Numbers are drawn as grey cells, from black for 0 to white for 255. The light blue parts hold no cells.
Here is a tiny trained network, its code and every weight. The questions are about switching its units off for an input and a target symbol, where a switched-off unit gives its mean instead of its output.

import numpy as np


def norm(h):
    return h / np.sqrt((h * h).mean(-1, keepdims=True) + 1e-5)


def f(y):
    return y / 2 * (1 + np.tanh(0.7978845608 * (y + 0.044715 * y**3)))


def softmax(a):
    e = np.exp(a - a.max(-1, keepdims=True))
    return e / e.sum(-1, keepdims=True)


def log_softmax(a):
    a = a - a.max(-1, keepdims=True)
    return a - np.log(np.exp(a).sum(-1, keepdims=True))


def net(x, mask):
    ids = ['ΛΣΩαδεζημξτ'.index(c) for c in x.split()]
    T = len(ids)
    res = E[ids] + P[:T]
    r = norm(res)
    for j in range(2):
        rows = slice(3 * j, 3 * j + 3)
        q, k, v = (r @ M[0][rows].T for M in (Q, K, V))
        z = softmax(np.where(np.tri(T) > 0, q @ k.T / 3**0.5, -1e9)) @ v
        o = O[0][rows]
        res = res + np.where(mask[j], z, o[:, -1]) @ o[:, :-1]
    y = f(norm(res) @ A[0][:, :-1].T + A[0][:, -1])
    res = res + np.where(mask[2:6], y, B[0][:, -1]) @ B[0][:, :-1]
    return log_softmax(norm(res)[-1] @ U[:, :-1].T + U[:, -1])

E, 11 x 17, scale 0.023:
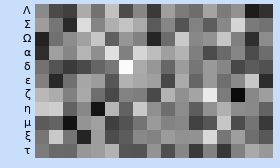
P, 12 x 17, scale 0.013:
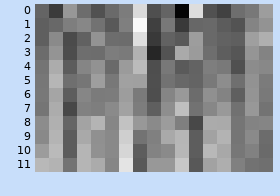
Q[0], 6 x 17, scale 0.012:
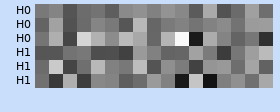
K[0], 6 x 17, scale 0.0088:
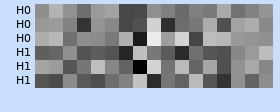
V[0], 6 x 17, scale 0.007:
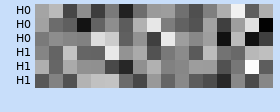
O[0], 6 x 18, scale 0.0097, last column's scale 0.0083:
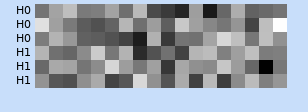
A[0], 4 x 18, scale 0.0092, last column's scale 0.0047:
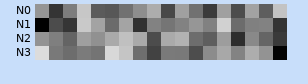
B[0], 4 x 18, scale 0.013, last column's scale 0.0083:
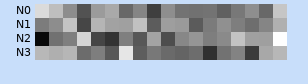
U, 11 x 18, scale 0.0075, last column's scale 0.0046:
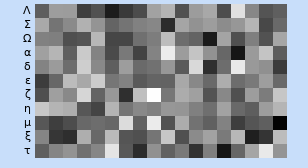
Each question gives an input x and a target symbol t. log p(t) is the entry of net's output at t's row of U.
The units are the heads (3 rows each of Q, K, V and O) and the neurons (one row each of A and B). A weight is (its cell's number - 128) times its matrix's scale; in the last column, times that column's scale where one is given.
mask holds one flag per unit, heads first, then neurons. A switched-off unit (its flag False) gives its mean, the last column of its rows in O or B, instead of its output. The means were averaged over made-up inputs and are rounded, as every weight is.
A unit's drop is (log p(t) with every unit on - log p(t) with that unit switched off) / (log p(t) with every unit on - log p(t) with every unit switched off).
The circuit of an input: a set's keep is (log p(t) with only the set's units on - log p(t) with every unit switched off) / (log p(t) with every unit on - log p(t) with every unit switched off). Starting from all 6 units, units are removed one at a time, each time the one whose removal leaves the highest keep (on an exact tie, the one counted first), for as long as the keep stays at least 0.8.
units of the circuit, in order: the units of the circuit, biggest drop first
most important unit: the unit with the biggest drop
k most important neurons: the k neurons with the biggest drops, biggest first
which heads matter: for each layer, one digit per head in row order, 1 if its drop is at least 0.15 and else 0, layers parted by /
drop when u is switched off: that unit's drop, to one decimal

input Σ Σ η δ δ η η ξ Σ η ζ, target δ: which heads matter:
10
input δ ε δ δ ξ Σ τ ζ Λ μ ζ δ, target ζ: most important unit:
H1
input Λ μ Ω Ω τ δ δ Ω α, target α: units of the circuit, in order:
(H1, H0)
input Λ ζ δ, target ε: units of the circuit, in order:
(H0, N1, H1)
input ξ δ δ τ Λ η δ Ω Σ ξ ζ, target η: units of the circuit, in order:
(H0, N2)
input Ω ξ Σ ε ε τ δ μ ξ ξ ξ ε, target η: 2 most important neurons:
(N2, N0)
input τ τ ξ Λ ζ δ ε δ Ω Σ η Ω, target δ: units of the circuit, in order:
(H0, H1)
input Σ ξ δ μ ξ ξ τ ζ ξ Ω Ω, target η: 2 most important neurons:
(N2, N1)
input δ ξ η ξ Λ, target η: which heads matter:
11
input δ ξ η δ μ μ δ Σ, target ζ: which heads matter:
01
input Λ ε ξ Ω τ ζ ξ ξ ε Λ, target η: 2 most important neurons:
(N2, N3)
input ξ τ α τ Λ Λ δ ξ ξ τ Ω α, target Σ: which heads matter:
01
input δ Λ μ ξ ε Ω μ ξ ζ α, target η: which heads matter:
11
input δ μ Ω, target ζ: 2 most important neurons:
(N2, N3)
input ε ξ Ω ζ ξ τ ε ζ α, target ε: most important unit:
H0
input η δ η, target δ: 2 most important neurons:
(N0, N1)
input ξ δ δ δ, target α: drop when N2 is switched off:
0.0
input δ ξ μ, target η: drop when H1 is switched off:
0.1
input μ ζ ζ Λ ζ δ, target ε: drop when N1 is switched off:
0.3
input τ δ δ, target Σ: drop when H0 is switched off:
-0.1
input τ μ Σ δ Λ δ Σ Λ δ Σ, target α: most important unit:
H1
